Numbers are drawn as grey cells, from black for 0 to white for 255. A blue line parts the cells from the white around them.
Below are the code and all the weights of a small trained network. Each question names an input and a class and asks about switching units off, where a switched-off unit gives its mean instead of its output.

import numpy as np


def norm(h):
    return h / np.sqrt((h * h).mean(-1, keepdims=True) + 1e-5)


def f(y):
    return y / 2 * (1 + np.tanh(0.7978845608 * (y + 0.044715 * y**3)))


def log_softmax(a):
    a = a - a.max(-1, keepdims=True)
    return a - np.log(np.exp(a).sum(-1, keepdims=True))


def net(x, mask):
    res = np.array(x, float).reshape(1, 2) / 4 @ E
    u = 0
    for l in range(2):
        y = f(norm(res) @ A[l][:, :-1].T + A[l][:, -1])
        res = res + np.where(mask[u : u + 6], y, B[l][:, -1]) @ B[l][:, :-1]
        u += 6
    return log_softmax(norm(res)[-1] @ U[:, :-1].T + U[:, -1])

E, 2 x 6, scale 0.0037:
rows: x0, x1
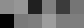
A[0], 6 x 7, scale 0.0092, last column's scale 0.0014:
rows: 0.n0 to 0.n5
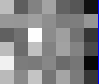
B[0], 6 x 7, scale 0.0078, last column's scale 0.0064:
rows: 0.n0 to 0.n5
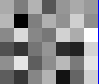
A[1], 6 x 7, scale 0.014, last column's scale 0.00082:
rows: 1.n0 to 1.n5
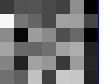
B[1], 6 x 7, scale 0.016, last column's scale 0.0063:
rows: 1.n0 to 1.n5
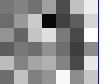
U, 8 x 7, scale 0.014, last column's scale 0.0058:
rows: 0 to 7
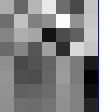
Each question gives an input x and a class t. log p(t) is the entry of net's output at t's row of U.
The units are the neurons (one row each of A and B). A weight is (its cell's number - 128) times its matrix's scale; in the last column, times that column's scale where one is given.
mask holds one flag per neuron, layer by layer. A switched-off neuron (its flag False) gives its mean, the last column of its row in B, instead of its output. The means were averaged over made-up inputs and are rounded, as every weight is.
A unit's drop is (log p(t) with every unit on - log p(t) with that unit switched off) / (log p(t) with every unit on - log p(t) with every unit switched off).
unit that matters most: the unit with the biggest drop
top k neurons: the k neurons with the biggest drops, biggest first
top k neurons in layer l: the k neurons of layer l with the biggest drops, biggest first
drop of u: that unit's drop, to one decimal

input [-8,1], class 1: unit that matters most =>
0.n2
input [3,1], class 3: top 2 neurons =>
0.n2, 0.n4
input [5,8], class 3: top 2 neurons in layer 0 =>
0.n5, 0.n3
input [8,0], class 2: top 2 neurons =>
0.n5, 0.n3
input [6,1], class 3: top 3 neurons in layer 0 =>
0.n2, 0.n4, 0.n5
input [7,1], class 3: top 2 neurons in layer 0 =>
0.n2, 0.n4
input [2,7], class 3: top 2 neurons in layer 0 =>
0.n2, 0.n5
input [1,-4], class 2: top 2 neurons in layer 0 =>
0.n4, 0.n0
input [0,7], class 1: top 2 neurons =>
0.n5, 0.n3
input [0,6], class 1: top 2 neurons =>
0.n5, 0.n3
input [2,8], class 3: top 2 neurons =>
0.n2, 0.n5
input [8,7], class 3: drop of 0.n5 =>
0.1
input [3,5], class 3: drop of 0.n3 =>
0.3
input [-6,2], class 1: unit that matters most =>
0.n2
